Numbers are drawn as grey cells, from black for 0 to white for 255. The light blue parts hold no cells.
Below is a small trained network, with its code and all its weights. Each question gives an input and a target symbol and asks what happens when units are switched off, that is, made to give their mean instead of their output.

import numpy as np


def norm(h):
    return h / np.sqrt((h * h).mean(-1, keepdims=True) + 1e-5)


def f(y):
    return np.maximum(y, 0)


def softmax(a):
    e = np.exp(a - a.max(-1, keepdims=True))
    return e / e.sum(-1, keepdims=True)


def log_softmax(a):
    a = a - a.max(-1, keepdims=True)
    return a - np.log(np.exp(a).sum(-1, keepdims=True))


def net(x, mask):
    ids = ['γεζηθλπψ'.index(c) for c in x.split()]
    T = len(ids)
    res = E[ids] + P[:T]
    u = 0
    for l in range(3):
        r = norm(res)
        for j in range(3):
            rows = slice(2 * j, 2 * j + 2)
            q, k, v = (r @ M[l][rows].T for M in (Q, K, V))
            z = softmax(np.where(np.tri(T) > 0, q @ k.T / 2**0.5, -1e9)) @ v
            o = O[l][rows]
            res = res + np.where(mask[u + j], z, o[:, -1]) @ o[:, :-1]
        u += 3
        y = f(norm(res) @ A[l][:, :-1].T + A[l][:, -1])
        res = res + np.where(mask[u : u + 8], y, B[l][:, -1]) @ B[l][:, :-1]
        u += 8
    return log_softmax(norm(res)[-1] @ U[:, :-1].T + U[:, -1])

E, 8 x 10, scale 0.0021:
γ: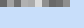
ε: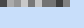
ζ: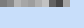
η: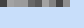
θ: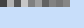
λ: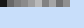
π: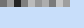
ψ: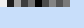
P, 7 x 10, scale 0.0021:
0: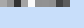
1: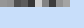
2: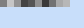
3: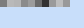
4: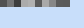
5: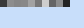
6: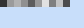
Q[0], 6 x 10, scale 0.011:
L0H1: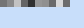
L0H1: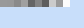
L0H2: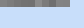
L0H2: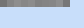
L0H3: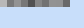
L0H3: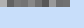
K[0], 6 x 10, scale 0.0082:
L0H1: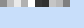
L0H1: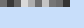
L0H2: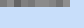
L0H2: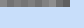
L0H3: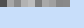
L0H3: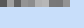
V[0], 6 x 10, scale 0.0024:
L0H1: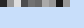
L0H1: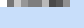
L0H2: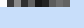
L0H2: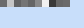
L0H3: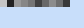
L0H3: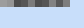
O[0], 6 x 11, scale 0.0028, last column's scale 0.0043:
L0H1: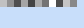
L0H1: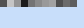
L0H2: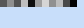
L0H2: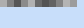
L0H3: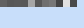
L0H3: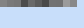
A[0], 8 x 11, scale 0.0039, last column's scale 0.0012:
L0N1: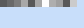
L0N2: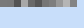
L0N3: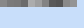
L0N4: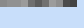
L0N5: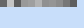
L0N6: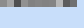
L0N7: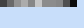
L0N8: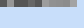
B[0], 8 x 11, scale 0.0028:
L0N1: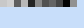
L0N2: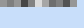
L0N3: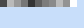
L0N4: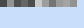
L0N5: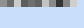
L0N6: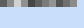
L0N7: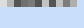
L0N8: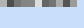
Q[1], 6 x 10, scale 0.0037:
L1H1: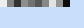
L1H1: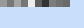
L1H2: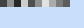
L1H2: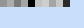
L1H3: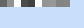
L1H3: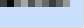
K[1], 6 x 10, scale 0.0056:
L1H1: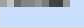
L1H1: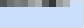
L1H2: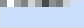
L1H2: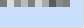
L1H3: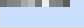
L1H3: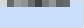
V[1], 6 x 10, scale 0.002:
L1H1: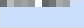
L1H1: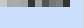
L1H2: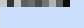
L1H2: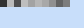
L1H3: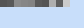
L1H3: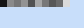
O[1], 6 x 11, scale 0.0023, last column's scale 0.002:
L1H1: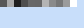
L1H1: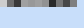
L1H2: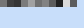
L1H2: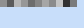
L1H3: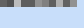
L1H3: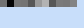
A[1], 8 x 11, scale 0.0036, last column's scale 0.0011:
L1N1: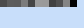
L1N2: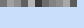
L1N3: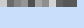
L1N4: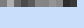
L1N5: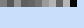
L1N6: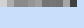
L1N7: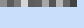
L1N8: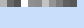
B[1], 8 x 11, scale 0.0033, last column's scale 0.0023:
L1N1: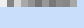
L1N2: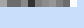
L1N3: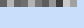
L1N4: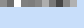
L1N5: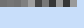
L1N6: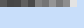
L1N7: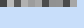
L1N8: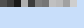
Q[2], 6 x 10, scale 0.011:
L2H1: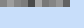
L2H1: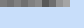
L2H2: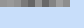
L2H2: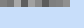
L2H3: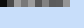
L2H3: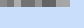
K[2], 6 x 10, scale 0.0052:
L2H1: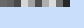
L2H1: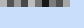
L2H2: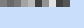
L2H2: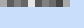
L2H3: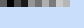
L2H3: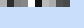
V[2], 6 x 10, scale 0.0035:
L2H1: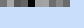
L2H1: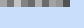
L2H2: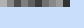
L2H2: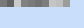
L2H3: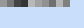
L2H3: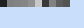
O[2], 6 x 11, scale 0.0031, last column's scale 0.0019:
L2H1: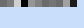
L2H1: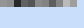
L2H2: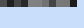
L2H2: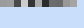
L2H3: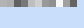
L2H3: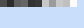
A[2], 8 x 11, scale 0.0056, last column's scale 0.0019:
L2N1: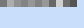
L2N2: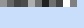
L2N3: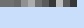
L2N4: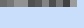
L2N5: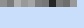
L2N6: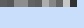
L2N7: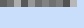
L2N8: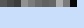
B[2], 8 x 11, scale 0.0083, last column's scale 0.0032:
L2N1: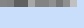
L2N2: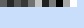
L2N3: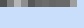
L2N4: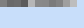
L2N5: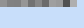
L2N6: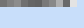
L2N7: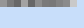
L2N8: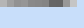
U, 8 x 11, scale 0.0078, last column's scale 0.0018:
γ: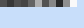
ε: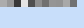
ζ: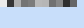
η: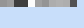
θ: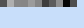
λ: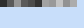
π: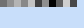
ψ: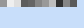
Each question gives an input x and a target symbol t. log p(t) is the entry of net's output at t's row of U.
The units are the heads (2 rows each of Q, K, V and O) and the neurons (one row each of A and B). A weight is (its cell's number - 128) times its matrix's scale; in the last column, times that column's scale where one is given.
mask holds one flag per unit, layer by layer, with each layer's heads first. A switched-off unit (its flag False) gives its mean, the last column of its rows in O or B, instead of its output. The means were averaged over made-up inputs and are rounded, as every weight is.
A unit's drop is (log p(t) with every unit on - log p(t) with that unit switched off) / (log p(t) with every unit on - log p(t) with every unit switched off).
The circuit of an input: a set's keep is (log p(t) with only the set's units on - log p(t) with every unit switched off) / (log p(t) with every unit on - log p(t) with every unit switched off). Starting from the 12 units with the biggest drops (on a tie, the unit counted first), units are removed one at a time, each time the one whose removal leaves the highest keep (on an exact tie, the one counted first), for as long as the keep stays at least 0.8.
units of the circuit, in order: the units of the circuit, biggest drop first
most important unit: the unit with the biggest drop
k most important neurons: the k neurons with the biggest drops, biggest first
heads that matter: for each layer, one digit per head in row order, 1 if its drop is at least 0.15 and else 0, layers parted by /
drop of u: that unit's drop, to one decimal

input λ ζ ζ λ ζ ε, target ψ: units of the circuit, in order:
[L0H1; L2N2]
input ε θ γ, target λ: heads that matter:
000 / 000 / 001
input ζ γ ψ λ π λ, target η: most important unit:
L2H3
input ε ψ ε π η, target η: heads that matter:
011 / 000 / 001
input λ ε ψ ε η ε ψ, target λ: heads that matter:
111 / 000 / 001
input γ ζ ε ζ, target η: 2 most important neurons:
[L2N1; L2N2]
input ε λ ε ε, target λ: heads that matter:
000 / 000 / 001
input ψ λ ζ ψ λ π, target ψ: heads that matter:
111 / 000 / 000
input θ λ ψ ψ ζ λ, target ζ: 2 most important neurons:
[L2N2; L1N4]
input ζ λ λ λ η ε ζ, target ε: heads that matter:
101 / 000 / 000
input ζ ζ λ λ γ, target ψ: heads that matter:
100 / 000 / 000
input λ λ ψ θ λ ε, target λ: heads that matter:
001 / 000 / 000
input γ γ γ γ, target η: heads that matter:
000 / 000 / 000
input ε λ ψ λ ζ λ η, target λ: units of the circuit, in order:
[L2N2]
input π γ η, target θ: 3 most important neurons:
[L2N3; L2N2; L2N5]
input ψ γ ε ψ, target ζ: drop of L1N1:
0.0
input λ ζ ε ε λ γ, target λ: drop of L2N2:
0.1
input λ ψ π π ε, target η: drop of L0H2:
0.9
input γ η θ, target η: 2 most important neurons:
[L2N2; L2N1]
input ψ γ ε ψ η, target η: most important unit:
L2N4
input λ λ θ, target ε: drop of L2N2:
0.2
